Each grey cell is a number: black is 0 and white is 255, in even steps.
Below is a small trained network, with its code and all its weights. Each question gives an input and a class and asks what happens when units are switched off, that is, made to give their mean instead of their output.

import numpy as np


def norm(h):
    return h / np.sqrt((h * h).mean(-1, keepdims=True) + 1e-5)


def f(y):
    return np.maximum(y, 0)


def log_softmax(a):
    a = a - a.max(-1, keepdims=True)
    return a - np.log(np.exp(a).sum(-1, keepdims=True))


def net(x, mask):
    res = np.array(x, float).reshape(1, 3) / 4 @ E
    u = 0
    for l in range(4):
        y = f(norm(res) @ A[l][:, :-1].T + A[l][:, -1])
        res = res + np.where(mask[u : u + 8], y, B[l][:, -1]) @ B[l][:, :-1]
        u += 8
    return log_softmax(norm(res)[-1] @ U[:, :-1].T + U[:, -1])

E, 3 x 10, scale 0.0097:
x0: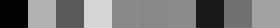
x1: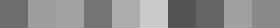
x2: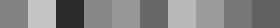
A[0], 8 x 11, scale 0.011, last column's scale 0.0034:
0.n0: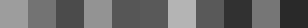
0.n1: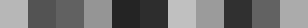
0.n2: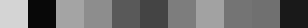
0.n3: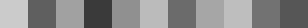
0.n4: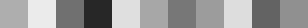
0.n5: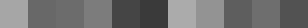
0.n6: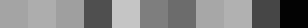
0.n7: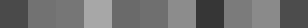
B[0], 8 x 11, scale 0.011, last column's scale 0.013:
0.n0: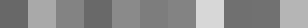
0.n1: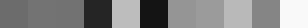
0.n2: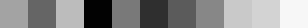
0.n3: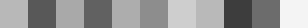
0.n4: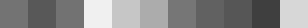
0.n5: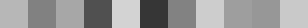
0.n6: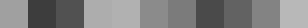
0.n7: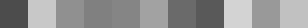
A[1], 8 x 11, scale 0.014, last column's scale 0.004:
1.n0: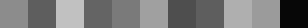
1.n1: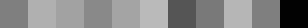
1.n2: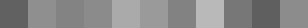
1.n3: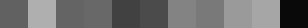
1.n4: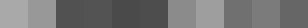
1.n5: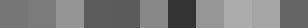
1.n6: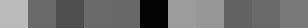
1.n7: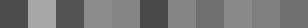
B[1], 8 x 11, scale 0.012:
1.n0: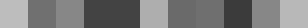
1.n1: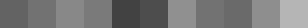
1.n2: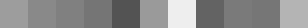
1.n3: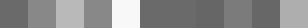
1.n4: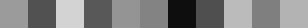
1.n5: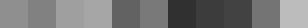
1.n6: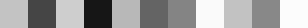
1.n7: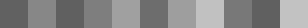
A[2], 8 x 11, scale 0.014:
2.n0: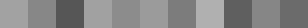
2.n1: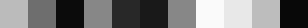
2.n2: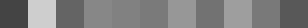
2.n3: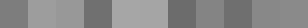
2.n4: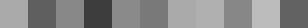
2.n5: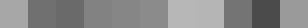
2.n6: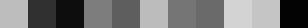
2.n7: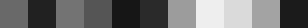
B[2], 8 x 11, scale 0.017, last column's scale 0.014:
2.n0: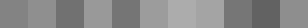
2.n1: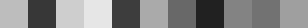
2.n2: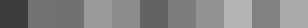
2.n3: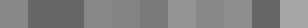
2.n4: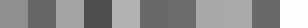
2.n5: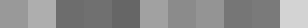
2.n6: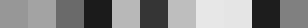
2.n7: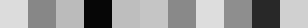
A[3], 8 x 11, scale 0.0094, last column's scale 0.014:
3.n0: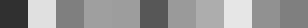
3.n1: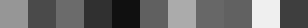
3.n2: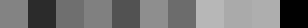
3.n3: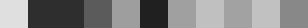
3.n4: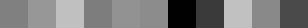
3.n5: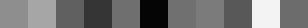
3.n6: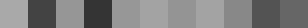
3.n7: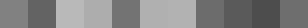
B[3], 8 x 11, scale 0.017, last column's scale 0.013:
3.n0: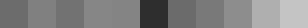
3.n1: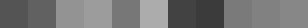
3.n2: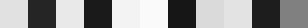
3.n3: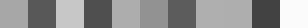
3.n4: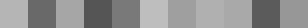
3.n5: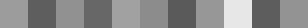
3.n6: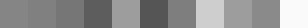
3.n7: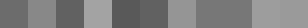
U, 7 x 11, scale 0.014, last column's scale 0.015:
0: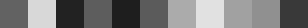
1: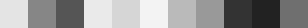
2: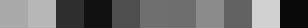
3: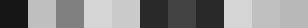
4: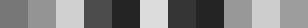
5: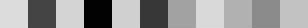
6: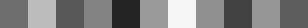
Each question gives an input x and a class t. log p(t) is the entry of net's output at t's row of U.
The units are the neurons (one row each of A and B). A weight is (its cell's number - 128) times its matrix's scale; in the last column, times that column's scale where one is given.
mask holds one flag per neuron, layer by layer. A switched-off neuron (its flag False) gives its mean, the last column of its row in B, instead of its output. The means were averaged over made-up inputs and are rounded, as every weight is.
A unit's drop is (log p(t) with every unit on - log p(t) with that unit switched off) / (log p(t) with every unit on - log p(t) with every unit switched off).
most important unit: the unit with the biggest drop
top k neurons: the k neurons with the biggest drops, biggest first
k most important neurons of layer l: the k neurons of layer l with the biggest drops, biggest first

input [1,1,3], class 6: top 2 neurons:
(0.n2, 1.n2)
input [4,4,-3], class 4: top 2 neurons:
(0.n1, 0.n4)
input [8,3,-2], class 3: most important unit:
0.n2
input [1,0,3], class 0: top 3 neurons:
(0.n2, 1.n6, 0.n1)
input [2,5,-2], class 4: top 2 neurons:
(1.n6, 0.n1)
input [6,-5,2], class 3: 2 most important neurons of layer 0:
(0.n7, 0.n3)
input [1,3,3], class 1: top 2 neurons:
(0.n4, 0.n2)
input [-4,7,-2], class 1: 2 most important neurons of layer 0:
(0.n4, 0.n1)
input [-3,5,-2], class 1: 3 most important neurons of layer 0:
(0.n4, 0.n1, 0.n2)
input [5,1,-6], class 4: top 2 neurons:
(0.n1, 1.n0)
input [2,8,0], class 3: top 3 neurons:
(0.n2, 0.n3, 2.n7)
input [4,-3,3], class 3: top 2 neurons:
(0.n7, 0.n3)
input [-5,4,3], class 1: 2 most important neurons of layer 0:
(0.n4, 0.n1)
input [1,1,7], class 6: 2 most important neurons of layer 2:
(2.n7, 2.n4)
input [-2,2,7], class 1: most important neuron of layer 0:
(0.n4)
